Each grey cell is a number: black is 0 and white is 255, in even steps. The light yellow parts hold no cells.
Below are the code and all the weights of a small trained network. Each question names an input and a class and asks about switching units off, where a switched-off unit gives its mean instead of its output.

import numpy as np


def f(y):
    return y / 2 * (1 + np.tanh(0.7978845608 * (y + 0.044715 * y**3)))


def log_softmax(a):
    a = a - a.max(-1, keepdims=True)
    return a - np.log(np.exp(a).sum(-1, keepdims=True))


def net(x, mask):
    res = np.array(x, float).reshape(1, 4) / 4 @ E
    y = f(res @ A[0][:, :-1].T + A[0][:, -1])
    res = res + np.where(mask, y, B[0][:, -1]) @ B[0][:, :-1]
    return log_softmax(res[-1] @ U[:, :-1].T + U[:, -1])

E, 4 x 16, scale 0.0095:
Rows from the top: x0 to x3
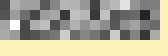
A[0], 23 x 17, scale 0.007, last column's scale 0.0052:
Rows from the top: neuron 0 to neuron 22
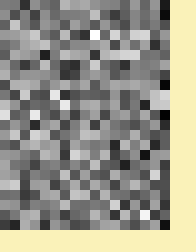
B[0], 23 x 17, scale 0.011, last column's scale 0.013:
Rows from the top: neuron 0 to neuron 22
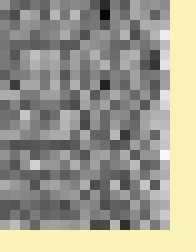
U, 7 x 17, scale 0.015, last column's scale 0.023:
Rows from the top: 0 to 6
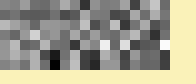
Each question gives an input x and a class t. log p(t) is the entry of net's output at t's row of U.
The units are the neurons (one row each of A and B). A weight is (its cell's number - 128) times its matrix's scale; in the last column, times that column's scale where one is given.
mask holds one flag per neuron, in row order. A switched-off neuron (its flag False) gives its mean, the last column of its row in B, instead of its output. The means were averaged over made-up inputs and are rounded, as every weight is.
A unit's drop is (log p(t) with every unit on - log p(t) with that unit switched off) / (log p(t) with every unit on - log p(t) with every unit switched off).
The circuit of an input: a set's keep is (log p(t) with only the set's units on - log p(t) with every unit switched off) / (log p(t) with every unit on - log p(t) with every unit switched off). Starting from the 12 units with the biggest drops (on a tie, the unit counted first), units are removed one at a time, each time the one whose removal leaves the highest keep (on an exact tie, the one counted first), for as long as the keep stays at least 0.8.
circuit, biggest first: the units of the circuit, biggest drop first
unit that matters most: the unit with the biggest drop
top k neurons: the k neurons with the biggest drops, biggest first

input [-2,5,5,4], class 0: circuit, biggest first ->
neuron 15
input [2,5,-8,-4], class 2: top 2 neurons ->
neuron 22; neuron 9
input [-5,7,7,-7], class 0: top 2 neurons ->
neuron 15; neuron 19
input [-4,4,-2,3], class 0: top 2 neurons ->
neuron 5; neuron 12
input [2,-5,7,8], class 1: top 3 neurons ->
neuron 10; neuron 20; neuron 17
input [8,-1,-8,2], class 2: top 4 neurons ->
neuron 22; neuron 9; neuron 6; neuron 16
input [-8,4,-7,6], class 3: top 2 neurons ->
neuron 16; neuron 6
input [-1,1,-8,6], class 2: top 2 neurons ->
neuron 9; neuron 22
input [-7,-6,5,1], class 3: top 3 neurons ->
neuron 6; neuron 16; neuron 15
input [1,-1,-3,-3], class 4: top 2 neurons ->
neuron 18; neuron 13
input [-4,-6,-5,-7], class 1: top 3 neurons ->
neuron 21; neuron 14; neuron 15
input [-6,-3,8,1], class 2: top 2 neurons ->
neuron 18; neuron 13
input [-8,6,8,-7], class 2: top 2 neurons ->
neuron 18; neuron 13
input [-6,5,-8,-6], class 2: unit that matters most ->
neuron 9
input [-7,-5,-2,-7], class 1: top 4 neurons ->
neuron 21; neuron 14; neuron 5; neuron 4
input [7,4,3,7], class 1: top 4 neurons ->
neuron 10; neuron 17; neuron 6; neuron 20
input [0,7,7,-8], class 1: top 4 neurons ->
neuron 14; neuron 4; neuron 3; neuron 21
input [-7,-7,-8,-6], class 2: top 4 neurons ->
neuron 22; neuron 9; neuron 15; neuron 19
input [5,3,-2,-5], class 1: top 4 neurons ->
neuron 14; neuron 6; neuron 16; neuron 4
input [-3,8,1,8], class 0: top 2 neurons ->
neuron 15; neuron 12
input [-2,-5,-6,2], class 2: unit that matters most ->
neuron 22
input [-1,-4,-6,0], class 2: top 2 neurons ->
neuron 22; neuron 9
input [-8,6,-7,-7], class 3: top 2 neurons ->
neuron 6; neuron 16
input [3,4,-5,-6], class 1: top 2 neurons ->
neuron 14; neuron 18
